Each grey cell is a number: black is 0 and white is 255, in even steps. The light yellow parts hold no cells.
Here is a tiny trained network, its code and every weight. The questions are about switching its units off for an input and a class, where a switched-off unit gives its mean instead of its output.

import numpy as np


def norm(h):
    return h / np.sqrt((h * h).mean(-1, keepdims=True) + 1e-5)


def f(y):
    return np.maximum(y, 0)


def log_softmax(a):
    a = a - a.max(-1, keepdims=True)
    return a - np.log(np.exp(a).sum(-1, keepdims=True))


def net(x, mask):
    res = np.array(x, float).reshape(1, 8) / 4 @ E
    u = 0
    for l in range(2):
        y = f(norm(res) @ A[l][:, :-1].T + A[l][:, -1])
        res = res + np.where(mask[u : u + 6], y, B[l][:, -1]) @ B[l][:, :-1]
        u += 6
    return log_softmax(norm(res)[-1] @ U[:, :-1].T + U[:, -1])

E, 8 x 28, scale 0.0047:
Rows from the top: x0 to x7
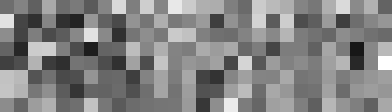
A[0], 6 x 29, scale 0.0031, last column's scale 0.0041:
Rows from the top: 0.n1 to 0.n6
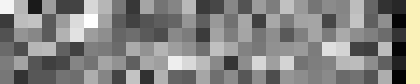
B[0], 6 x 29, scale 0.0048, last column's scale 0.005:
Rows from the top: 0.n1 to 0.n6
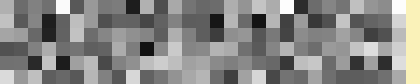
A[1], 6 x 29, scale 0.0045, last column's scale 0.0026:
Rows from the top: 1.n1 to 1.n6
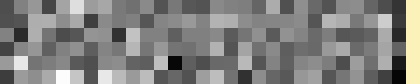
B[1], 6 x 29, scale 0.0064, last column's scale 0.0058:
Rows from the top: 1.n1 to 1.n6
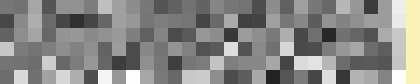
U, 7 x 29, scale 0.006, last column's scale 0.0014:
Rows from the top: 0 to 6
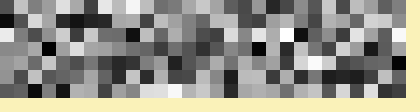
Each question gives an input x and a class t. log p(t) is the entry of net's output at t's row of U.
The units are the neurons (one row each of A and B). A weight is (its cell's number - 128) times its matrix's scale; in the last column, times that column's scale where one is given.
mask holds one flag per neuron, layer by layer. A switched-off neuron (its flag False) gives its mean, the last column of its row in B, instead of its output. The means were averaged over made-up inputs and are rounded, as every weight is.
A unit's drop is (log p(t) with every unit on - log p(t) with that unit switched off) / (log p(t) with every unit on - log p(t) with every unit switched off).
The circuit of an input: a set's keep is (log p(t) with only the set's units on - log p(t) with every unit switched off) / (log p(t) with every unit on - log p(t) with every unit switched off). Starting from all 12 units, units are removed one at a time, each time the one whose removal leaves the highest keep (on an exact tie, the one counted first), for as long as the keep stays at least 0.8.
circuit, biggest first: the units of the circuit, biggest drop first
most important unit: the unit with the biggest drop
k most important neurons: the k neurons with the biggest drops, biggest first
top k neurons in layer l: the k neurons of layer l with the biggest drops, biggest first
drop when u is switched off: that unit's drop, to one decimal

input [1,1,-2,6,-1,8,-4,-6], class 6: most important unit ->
1.n6
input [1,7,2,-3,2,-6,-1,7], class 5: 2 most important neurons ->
(0.n6; 1.n3)
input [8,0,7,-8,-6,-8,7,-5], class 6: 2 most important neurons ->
(0.n5; 1.n4)
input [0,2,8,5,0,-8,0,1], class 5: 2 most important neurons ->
(1.n3; 0.n6)
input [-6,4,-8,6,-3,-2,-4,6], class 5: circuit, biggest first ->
(1.n3; 0.n6)
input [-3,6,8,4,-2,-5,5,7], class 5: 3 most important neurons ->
(1.n3; 0.n6; 1.n4)
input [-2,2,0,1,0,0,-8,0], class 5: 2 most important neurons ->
(0.n6; 1.n3)
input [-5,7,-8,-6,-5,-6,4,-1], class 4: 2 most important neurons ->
(1.n5; 1.n4)
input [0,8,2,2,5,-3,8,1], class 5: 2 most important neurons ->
(1.n3; 0.n6)
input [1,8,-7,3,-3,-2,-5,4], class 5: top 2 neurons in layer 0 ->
(0.n6; 0.n1)
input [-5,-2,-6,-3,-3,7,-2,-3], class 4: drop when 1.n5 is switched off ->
1.6
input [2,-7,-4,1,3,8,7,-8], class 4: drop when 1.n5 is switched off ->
0.3
